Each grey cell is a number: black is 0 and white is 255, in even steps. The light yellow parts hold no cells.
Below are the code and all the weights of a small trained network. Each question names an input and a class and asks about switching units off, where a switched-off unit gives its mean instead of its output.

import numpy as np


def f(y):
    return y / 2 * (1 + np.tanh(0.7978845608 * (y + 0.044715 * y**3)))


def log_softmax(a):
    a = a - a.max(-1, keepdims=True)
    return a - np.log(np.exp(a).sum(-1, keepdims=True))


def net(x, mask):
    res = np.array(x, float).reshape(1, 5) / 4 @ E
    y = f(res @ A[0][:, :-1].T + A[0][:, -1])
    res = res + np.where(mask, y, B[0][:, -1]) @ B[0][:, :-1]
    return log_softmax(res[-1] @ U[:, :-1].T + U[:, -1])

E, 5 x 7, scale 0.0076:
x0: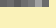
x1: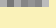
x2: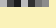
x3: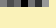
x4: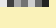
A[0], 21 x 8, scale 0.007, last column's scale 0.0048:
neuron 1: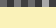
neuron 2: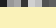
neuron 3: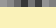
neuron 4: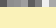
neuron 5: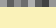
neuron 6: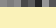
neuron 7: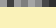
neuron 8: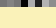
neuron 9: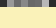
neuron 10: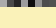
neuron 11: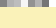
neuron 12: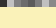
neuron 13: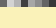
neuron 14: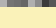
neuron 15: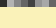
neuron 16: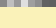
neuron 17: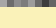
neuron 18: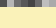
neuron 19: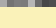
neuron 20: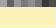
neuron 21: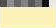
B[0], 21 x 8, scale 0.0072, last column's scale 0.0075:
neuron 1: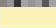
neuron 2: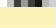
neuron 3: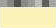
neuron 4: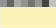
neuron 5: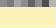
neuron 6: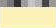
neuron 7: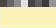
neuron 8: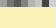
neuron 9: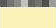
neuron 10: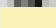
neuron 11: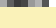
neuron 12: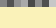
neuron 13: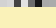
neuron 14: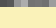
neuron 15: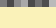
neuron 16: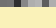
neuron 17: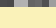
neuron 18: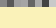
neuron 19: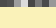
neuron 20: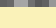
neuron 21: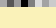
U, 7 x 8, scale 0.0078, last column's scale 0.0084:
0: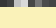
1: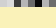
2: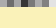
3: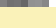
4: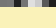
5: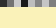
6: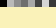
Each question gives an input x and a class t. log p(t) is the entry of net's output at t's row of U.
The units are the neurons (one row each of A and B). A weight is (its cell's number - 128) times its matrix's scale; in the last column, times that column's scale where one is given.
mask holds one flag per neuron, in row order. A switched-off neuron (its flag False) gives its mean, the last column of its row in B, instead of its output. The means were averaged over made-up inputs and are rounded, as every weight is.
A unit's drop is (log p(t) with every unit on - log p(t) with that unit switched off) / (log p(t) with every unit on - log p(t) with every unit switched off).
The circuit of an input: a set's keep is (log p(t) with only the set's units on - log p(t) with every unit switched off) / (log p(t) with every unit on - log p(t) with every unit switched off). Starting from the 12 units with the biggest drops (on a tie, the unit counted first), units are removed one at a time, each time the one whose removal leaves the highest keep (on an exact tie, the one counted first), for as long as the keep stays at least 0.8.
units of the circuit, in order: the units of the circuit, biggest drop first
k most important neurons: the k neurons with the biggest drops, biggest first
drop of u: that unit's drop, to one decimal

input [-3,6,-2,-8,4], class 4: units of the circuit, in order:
neuron 11; neuron 16
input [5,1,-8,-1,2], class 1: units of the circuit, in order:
neuron 2
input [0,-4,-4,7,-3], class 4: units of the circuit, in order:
neuron 8; neuron 6
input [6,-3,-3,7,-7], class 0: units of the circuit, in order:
neuron 15; neuron 12
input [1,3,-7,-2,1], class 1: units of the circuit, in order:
neuron 2; neuron 13
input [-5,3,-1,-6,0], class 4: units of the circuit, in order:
neuron 11; neuron 16
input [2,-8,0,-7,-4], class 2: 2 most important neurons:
neuron 21; neuron 8
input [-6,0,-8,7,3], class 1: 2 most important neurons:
neuron 13; neuron 2
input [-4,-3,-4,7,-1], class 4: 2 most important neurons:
neuron 8; neuron 6
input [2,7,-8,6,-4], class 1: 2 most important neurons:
neuron 2; neuron 13
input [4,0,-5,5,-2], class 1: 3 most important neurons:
neuron 2; neuron 13; neuron 11
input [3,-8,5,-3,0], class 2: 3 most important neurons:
neuron 21; neuron 2; neuron 13
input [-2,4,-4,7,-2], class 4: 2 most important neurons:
neuron 8; neuron 6
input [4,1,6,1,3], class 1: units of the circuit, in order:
neuron 10
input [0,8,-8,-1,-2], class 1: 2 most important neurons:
neuron 13; neuron 2
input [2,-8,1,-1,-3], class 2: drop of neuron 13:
0.1
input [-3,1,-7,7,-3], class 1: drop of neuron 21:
0.2
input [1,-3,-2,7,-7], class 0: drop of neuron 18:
0.3
